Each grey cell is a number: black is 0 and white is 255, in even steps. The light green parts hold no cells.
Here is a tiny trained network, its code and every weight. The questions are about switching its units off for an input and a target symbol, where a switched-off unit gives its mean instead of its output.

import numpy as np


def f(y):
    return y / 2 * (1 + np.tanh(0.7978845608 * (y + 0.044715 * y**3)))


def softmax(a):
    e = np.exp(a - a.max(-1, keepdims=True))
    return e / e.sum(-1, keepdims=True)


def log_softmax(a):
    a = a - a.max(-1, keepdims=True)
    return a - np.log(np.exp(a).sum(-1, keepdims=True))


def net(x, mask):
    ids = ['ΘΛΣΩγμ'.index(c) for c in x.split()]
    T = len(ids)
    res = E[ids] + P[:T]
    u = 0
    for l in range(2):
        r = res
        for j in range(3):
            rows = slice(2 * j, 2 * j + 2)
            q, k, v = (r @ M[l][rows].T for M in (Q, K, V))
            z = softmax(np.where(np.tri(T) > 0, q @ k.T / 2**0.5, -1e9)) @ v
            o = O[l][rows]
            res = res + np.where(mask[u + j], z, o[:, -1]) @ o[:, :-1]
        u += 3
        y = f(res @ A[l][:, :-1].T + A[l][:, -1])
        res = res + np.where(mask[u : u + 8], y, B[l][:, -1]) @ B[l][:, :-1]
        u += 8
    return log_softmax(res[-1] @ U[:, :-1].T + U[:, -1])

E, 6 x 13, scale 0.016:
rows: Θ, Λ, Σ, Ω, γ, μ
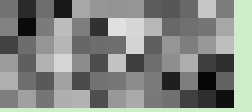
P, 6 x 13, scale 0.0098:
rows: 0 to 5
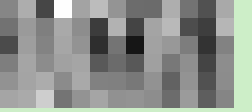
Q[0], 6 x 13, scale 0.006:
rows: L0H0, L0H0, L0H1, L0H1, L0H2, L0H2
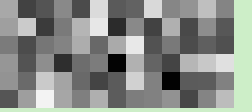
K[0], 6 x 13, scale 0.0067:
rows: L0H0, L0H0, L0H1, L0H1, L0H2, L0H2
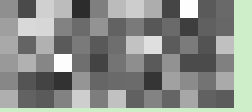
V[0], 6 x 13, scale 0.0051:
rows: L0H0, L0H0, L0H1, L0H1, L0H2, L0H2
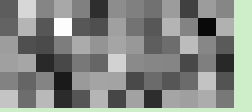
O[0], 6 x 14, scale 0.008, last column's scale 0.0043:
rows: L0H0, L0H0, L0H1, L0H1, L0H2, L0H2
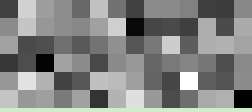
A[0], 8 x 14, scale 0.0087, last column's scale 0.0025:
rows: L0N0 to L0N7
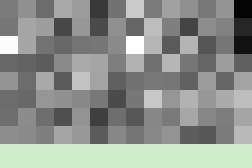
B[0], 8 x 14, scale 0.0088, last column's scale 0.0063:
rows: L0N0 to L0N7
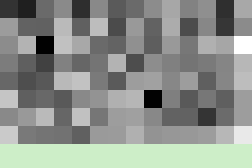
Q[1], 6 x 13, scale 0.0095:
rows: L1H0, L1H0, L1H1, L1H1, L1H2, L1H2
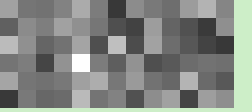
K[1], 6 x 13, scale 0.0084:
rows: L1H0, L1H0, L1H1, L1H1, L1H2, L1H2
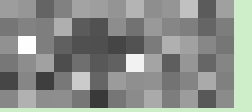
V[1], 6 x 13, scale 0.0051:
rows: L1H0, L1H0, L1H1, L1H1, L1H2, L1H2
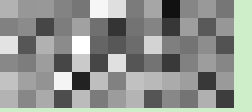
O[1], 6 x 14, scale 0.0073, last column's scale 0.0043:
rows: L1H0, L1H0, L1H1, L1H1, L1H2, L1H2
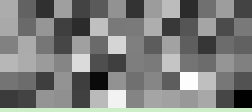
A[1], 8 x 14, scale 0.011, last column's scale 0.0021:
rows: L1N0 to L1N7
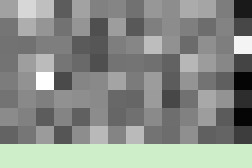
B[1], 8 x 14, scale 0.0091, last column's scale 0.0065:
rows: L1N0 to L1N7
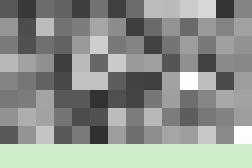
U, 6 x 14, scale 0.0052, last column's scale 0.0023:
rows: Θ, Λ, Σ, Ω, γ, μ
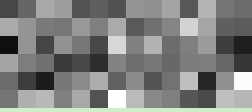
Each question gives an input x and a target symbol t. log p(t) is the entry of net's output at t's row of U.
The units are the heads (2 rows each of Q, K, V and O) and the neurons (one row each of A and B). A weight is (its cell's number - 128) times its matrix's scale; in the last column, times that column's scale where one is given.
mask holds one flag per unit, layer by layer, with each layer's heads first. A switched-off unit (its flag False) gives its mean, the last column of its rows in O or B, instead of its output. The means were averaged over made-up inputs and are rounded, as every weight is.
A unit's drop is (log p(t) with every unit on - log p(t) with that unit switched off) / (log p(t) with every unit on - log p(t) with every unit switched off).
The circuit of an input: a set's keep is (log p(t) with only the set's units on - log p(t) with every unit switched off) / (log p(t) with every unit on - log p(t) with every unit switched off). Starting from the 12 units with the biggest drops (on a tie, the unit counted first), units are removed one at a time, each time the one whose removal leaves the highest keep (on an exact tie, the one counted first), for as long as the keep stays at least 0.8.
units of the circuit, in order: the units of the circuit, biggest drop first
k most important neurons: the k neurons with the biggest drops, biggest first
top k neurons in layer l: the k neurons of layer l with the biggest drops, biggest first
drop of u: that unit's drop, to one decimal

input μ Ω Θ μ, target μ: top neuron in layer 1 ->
L1N4
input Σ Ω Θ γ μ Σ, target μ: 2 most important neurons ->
L0N2; L1N3
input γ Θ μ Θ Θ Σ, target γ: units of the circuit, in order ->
L0N2; L0H0; L0H2; L1N7
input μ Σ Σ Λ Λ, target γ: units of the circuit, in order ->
L1N2; L0H2
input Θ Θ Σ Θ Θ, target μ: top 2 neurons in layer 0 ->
L0N2; L0N4
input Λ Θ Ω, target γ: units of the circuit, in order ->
L0H0; L1N7
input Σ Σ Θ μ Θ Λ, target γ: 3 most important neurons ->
L0N2; L1N7; L0N0
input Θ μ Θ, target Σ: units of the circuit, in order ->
L0H1; L0N7; L1H2
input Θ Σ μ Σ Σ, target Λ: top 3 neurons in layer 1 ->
L1N4; L1N3; L1N0
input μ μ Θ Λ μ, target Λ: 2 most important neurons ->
L1N4; L0N2
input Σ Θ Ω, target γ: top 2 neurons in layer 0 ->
L0N7; L0N0
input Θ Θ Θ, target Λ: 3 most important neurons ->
L1N4; L0N6; L0N7
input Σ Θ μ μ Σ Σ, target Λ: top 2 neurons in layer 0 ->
L0N2; L0N4
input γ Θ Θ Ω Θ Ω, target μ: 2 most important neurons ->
L0N2; L0N7
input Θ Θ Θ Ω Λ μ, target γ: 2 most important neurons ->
L0N2; L1N7
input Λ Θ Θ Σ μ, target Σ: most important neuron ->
L0N0
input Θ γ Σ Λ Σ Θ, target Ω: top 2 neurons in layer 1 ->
L1N5; L1N3
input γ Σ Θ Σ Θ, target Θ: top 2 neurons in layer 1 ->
L1N5; L1N7
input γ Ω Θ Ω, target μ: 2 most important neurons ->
L0N5; L0N2
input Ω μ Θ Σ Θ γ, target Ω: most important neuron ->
L0N2
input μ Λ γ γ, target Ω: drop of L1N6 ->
0.3
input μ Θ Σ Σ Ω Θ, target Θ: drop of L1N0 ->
0.0
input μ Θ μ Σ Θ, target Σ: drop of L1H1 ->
0.1
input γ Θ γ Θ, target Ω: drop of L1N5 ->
0.3
